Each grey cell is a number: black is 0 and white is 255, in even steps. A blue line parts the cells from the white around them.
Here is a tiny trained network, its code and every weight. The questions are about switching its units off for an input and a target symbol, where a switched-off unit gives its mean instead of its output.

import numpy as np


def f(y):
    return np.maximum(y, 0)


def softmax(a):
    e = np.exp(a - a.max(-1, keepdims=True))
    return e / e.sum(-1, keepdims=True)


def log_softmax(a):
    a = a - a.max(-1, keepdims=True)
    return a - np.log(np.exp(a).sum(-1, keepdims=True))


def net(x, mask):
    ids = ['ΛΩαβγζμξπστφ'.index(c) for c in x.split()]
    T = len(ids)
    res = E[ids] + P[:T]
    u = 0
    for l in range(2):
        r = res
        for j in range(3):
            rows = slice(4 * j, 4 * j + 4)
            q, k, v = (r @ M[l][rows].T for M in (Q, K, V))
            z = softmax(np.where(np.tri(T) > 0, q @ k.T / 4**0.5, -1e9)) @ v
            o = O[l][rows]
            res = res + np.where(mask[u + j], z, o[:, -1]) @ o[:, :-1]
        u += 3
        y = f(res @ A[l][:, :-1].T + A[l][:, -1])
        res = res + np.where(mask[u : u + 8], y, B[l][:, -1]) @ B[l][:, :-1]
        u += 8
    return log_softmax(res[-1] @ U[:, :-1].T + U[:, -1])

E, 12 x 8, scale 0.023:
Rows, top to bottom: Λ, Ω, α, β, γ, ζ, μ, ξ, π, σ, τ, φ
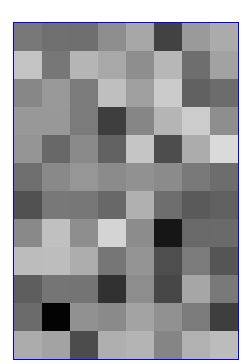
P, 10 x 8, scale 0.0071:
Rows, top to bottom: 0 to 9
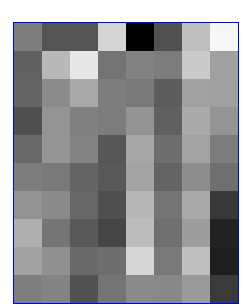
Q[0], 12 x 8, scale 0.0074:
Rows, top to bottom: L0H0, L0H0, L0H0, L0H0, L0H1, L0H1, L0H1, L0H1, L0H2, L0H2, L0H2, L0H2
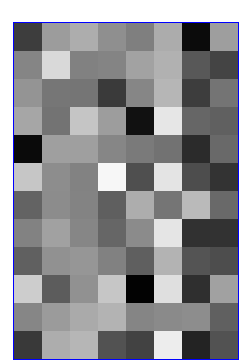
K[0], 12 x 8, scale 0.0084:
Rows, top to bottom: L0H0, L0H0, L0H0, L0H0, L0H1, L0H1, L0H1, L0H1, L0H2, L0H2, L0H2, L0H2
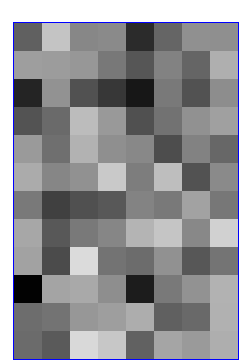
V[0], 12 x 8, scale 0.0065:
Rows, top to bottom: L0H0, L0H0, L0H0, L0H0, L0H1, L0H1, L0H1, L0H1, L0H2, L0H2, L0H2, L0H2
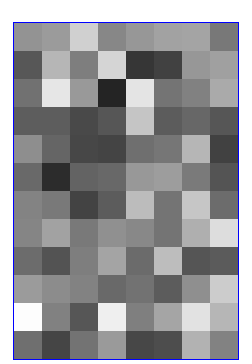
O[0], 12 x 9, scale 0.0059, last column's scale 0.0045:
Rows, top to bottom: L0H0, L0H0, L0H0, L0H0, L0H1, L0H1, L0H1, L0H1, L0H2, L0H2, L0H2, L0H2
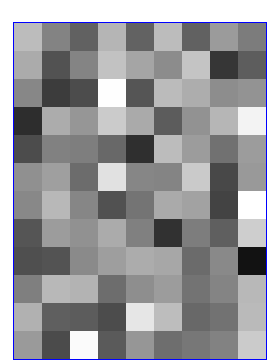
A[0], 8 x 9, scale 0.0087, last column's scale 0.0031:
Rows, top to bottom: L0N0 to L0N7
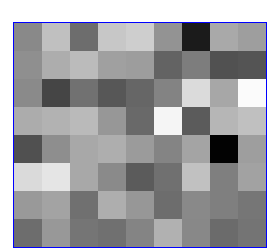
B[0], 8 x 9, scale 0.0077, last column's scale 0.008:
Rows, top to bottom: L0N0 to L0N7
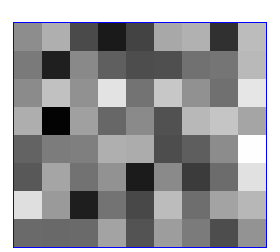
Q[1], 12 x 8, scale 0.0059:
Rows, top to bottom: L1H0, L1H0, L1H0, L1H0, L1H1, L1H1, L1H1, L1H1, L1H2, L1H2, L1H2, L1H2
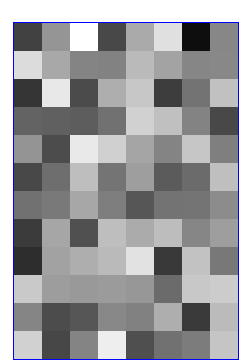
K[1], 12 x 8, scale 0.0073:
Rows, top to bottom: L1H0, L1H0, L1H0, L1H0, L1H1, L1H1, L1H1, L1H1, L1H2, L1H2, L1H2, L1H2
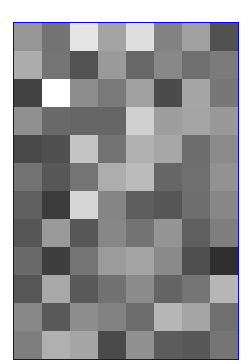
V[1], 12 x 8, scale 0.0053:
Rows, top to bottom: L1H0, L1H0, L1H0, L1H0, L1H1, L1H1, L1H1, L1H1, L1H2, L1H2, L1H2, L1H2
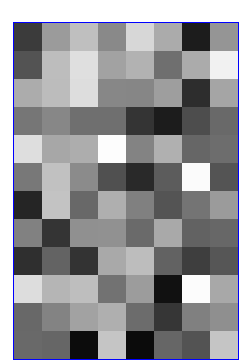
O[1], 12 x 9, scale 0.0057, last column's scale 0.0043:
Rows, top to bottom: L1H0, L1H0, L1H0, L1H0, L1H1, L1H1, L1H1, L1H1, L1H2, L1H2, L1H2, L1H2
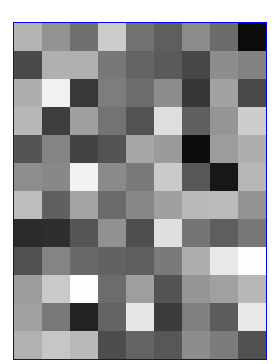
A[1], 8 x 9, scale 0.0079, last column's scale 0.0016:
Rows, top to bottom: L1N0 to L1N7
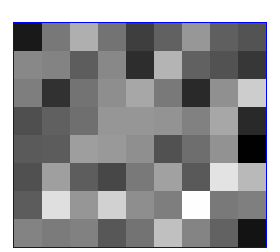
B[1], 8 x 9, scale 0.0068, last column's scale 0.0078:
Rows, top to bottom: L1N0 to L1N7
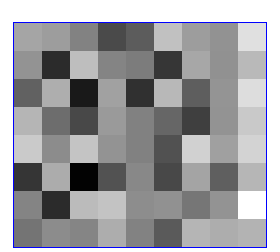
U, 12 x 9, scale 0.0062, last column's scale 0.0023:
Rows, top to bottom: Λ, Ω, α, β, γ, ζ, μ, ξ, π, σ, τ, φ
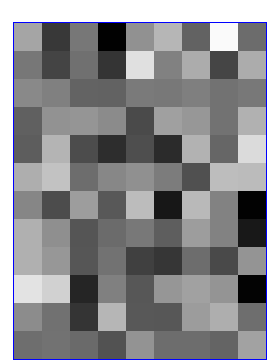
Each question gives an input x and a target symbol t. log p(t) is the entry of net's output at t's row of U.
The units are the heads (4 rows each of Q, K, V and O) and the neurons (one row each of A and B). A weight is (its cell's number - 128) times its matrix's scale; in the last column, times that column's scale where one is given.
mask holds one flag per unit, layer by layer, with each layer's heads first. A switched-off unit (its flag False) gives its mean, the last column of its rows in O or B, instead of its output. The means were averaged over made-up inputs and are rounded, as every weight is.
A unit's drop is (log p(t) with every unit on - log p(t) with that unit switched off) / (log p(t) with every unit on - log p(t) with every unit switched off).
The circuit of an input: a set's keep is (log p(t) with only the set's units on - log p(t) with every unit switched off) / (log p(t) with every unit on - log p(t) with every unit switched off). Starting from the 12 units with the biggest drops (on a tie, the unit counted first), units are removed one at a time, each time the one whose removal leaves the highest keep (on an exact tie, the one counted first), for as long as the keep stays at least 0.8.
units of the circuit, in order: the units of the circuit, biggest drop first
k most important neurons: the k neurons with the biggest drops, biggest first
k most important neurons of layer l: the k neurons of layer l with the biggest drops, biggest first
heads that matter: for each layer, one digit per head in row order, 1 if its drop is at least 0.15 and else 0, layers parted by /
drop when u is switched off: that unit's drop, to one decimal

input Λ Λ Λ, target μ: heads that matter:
010 / 001
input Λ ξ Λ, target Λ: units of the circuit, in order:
(L1H0 L0N5 L0N1 L0N0)
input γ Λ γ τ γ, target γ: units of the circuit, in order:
(L0H0 L1N5 L1H0)
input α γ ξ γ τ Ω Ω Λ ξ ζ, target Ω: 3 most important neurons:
(L0N0 L0N5 L0N3)
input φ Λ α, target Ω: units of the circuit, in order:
(L0N0 L1H0 L0H2 L0N3)
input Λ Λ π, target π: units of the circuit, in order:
(L0N5 L0N1 L1H2)
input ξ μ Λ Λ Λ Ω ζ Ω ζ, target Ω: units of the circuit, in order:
(L0H2 L0N5 L1N2)
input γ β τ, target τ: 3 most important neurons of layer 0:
(L0N4 L0N0 L0N5)
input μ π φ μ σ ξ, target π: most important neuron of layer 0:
(L0N5)
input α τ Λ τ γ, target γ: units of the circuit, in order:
(L1N5 L0H0 L1H0)
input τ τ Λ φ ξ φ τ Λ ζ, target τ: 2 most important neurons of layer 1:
(L1N2 L1N3)
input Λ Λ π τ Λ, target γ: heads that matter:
100 / 000
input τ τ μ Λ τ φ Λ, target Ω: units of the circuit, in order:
(L0H2 L0N0 L1H0 L0N5)
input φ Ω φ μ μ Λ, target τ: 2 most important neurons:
(L0N2 L1N6)
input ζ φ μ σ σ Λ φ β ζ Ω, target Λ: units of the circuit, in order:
(L0N3)
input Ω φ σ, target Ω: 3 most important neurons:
(L0N0 L1N2 L0N5)
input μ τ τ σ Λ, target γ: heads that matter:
101 / 001
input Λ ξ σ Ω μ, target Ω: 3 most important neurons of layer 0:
(L0N5 L0N1 L0N3)
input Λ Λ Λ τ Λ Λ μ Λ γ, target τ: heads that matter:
101 / 000
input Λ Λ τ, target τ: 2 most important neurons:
(L1N2 L0N4)
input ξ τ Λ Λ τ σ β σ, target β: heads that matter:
010 / 010
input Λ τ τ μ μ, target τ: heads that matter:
001 / 001
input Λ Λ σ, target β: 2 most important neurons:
(L0N2 L1N6)
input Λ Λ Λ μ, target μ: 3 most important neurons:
(L0N5 L1N4 L0N6)
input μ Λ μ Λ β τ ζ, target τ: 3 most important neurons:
(L0N4 L0N0 L0N6)
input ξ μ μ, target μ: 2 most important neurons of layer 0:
(L0N5 L0N2)
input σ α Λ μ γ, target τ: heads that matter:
100 / 001
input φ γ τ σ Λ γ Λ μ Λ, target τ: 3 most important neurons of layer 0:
(L0N0 L0N4 L0N2)
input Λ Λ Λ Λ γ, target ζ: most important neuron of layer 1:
(L1N1)
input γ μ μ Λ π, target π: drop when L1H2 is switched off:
0.2
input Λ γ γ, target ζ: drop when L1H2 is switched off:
0.3
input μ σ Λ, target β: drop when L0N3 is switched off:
0.1
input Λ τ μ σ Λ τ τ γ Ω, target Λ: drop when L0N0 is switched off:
0.1
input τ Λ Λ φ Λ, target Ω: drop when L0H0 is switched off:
0.1
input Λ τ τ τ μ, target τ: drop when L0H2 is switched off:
0.5
